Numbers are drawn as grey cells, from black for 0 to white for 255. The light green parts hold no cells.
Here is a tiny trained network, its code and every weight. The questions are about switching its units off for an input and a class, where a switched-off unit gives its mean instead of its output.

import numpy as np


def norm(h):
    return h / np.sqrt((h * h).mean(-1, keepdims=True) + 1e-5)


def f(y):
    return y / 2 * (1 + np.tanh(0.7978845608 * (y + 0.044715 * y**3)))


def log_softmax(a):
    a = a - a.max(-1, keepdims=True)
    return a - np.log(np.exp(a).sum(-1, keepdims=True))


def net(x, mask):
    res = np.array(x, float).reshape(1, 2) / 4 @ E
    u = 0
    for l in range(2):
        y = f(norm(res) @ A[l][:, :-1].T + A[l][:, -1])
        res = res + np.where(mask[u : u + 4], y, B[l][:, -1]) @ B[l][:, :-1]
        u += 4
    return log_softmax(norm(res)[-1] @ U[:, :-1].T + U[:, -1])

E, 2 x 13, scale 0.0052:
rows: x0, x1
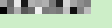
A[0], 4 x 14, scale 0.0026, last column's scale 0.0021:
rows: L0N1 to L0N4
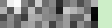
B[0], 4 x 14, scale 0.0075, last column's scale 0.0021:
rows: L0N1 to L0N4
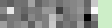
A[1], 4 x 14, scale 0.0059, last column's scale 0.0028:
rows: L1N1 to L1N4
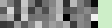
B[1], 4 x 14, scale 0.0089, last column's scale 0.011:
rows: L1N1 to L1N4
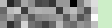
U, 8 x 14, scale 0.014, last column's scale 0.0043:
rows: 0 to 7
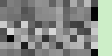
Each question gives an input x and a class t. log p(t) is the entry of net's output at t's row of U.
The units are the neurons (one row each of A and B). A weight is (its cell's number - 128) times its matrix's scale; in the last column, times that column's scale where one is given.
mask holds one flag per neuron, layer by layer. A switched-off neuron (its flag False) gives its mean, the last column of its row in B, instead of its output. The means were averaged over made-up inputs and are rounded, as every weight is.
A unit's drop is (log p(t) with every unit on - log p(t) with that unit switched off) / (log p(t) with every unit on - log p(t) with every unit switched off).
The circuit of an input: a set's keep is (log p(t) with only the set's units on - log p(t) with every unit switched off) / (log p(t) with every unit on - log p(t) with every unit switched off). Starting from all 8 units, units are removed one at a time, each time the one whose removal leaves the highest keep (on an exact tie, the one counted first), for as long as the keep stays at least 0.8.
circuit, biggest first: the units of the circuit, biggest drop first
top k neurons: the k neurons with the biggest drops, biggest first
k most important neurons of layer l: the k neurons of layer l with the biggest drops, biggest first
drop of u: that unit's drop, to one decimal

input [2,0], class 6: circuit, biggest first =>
(L1N3; L1N1)
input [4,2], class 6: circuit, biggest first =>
(L1N1; L1N3)
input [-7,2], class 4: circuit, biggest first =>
(L1N2)
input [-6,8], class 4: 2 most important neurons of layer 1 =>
(L1N1; L1N2)
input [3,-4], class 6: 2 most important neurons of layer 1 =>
(L1N1; L1N4)
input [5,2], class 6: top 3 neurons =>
(L0N2; L1N1; L1N3)
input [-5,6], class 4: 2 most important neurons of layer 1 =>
(L1N1; L1N2)
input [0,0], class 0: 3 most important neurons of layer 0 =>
(L0N3; L0N2; L0N1)
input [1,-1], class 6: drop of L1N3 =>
0.4
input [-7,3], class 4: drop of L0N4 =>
0.0
